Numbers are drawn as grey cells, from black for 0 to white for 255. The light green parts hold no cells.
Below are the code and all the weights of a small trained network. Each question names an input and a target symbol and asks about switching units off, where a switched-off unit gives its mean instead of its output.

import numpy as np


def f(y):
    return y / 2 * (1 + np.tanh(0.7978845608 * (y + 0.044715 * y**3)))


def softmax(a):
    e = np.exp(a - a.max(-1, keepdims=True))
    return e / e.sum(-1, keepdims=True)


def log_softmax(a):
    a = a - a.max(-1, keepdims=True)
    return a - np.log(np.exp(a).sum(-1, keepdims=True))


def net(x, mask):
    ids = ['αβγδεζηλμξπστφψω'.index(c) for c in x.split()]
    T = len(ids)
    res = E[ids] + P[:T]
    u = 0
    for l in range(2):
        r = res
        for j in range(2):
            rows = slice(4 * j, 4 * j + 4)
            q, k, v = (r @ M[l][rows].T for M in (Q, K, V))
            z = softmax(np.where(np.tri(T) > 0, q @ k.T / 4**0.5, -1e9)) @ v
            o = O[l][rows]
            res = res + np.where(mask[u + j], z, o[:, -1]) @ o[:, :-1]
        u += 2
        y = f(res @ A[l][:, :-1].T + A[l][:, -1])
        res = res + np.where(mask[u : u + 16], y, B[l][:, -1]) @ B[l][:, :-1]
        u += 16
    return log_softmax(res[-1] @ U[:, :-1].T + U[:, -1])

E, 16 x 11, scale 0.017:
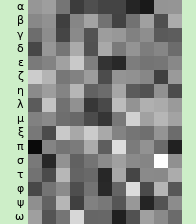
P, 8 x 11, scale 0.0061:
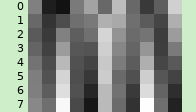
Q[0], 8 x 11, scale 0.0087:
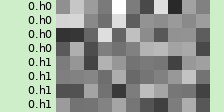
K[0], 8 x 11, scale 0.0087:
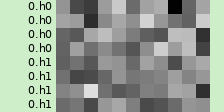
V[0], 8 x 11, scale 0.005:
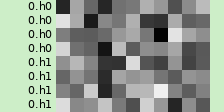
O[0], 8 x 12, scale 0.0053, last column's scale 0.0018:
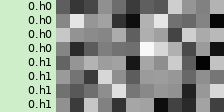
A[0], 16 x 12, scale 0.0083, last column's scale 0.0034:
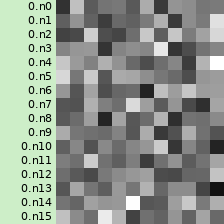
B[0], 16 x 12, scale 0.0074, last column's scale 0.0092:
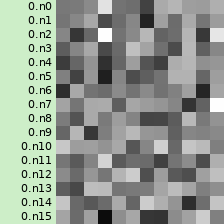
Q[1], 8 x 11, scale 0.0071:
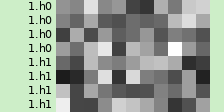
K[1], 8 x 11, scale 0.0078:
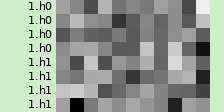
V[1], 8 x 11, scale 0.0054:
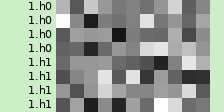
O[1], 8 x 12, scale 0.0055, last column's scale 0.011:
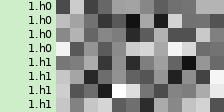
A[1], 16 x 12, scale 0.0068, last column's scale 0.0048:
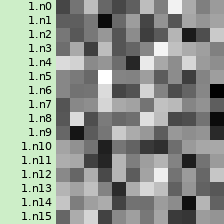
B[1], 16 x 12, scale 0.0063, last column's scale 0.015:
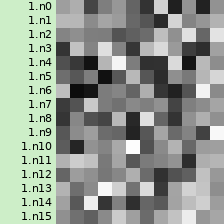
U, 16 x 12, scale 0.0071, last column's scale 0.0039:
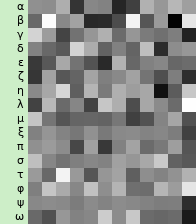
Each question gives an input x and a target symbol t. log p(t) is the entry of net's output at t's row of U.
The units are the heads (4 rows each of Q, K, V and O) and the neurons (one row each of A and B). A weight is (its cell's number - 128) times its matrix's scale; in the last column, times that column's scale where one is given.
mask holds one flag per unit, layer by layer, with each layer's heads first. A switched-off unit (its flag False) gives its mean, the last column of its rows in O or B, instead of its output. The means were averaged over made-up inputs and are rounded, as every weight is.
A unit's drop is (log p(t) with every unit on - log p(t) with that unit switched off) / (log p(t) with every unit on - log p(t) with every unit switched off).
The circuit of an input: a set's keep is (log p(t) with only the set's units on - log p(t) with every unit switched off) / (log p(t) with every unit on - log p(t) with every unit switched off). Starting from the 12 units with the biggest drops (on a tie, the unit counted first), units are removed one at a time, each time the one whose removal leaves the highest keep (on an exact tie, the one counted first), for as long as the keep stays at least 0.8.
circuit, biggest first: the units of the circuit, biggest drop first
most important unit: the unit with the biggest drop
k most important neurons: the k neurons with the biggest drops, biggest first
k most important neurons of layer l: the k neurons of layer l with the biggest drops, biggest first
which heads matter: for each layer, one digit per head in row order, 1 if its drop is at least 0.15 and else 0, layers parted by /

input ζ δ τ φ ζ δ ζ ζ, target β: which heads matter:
10 / 01
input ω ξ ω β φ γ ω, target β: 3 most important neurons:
(1.n5, 0.n6, 0.n11)
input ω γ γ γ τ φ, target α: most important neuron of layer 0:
(0.n8)
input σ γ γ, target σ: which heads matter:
00 / 10
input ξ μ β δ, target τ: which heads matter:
10 / 11
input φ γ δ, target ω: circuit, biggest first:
(1.h0, 0.n6, 0.n8)
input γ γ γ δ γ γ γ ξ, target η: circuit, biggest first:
(1.n11, 0.n14)
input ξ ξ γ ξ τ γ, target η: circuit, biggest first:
(0.n2, 1.h1, 1.n11)
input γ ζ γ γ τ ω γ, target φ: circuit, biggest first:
(0.h0, 0.n3, 1.n13)
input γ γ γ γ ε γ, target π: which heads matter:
00 / 11
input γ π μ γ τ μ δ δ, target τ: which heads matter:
11 / 01
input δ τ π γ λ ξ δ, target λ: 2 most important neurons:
(0.n5, 0.n14)
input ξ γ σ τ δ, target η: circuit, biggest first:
(0.n2, 1.h1, 1.n11, 0.n14)
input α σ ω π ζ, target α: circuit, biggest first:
(0.n15, 0.n4)
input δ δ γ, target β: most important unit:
1.h1
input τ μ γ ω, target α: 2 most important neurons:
(0.n15, 0.n4)
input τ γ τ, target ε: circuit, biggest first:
(1.n9, 0.n2, 1.h1)
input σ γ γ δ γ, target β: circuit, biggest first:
(0.h1, 1.h1)
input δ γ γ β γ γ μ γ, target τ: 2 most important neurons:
(0.n6, 0.n7)
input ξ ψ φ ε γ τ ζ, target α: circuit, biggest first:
(0.n4)
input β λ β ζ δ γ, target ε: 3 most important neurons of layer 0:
(0.n5, 0.n4, 0.n12)
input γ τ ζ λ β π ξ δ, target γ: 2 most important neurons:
(0.n13, 0.n2)
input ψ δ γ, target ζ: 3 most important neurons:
(0.n5, 0.n8, 1.n8)
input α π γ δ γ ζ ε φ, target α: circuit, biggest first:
(0.n8, 1.n1)
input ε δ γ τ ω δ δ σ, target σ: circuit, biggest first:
(1.h0, 0.n14, 0.n2)
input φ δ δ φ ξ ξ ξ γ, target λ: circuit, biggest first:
(0.n14, 0.n5, 1.h1, 1.h0)
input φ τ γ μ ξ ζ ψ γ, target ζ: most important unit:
0.n5
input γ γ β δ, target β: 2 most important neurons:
(1.n3, 0.n2)
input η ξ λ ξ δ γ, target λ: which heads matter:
00 / 01
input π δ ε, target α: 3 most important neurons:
(0.n15, 0.n4, 1.n10)
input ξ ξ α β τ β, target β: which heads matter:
11 / 01
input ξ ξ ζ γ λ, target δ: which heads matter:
00 / 10
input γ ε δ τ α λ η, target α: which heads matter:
11 / 11
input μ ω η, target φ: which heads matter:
10 / 00
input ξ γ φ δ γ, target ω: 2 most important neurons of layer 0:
(0.n6, 0.n8)
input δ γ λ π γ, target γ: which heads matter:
00 / 01
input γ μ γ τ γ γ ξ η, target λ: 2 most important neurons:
(0.n14, 0.n5)
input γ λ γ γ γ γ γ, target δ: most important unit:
0.h0
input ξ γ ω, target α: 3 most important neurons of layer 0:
(0.n4, 0.n15, 0.n2)
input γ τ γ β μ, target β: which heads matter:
00 / 00
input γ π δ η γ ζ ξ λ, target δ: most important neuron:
(1.n4)
